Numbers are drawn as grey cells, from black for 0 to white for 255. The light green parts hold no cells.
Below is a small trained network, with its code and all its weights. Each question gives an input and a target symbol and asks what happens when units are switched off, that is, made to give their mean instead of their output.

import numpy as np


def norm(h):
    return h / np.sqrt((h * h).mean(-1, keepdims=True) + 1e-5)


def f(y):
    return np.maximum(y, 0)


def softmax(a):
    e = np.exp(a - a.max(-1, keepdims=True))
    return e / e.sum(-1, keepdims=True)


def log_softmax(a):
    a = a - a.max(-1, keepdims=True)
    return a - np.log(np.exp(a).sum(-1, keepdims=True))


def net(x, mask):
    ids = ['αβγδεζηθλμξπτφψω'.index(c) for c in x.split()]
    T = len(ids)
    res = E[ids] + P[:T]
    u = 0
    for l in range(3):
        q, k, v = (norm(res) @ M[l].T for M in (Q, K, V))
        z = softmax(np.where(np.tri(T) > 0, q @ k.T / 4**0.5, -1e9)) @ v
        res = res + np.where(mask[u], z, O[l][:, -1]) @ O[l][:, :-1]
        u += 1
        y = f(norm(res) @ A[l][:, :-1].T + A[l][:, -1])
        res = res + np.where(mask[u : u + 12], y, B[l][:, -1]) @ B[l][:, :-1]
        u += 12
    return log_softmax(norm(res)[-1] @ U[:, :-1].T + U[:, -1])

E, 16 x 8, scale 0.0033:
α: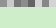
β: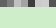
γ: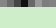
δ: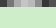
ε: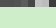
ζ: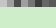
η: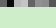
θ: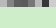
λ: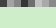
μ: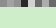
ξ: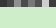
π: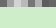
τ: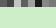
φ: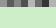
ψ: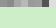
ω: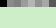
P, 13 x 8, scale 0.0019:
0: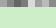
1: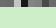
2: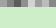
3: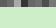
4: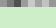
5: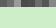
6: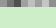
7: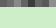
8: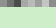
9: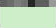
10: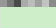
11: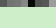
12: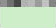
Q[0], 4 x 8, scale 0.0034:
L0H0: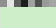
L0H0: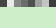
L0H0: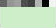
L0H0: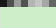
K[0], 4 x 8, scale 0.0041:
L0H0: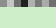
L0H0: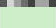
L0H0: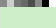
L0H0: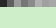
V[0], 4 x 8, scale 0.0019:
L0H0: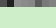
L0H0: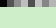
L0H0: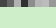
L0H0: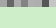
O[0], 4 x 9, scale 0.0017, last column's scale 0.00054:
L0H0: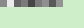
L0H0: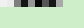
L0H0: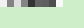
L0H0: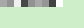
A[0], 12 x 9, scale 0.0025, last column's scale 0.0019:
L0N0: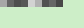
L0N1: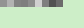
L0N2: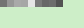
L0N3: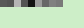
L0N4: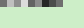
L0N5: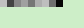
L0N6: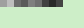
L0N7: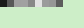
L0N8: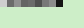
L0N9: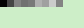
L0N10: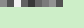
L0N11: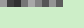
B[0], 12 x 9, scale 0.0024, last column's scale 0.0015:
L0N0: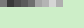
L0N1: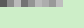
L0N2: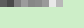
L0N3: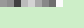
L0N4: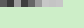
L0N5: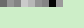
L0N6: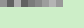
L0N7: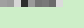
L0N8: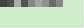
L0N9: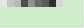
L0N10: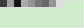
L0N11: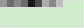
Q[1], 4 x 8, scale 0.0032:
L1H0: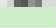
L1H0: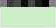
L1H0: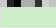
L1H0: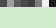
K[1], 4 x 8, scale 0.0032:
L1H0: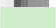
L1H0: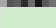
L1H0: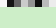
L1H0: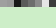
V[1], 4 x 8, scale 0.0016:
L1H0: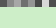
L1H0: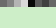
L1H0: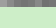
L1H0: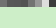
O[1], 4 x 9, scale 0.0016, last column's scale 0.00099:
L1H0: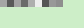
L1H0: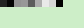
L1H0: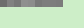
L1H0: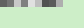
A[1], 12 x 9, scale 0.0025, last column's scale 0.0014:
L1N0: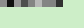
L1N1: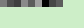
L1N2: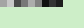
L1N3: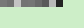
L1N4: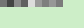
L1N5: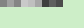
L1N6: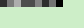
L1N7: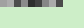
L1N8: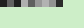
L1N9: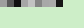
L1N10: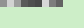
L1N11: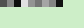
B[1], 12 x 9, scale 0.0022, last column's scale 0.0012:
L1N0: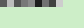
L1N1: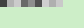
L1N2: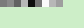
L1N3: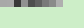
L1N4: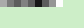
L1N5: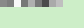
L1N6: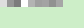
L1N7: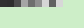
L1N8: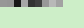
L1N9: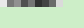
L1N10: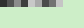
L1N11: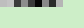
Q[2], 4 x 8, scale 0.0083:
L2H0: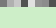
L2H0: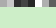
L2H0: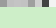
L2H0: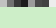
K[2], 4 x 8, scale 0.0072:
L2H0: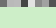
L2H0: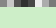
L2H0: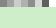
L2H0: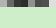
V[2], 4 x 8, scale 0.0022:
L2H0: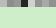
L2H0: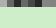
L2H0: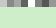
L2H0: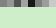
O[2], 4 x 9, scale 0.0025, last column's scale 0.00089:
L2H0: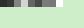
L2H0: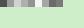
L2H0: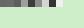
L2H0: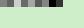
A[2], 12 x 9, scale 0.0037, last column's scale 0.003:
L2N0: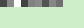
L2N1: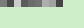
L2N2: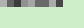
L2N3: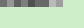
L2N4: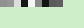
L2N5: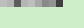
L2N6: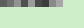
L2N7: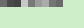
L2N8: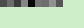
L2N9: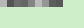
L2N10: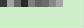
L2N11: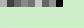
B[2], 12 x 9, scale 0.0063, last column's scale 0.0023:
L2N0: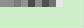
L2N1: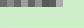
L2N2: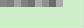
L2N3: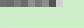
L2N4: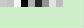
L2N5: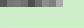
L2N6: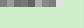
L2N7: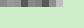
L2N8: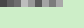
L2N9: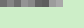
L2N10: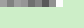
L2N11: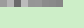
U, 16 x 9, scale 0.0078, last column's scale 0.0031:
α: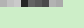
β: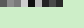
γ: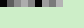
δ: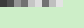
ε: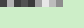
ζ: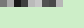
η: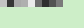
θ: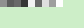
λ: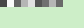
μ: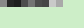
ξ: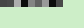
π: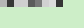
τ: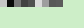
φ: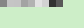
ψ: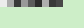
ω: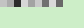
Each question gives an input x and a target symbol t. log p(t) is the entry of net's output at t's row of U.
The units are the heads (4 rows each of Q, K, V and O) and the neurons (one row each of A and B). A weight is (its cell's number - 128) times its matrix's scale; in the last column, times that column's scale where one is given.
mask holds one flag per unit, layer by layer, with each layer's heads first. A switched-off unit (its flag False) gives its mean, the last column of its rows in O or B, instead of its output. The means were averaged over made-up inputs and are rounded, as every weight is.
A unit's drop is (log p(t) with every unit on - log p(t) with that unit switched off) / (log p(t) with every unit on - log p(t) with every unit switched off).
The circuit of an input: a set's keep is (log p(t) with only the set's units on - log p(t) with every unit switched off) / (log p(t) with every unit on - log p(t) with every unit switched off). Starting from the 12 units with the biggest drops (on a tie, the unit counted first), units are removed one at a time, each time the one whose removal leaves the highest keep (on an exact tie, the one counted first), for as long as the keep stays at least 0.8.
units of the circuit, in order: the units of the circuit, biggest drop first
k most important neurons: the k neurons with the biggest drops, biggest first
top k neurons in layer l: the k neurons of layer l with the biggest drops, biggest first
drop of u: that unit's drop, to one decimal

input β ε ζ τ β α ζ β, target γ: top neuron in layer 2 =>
(L2N8)
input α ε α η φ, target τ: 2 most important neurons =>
(L2N2, L2N4)
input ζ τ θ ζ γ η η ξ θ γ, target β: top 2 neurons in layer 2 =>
(L2N10, L2N4)
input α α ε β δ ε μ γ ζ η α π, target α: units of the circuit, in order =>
(L2H0, L2N4)
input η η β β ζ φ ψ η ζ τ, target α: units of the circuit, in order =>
(L2H0, L2N4, L2N6)
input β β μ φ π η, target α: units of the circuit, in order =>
(L2H0, L2N4, L0N10)
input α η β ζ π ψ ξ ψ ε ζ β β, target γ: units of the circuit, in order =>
(L2N8, L0N10)
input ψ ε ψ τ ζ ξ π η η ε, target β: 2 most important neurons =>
(L2N4, L2N10)
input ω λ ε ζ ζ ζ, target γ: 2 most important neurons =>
(L2N8, L1N8)
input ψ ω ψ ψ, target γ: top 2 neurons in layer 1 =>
(L1N3, L1N9)
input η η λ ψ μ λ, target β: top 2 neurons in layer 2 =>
(L2N10, L2N4)
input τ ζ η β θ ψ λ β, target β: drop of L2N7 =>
0.0
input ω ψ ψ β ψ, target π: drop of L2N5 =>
0.1
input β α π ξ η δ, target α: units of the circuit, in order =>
(L2N4)
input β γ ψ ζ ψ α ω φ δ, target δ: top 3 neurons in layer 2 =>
(L2N4, L2N0, L2N6)
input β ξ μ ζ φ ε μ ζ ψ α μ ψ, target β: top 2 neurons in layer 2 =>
(L2N4, L2N3)
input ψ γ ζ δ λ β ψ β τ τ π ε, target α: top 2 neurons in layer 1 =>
(L1N1, L1N7)
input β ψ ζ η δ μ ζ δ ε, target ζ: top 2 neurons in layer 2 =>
(L2N4, L2N9)
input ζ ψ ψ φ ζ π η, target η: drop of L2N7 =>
0.2
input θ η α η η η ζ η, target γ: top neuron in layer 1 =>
(L1N1)
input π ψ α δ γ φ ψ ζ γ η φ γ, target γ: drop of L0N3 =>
0.2
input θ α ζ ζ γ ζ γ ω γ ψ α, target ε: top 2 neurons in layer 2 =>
(L2N5, L2N4)
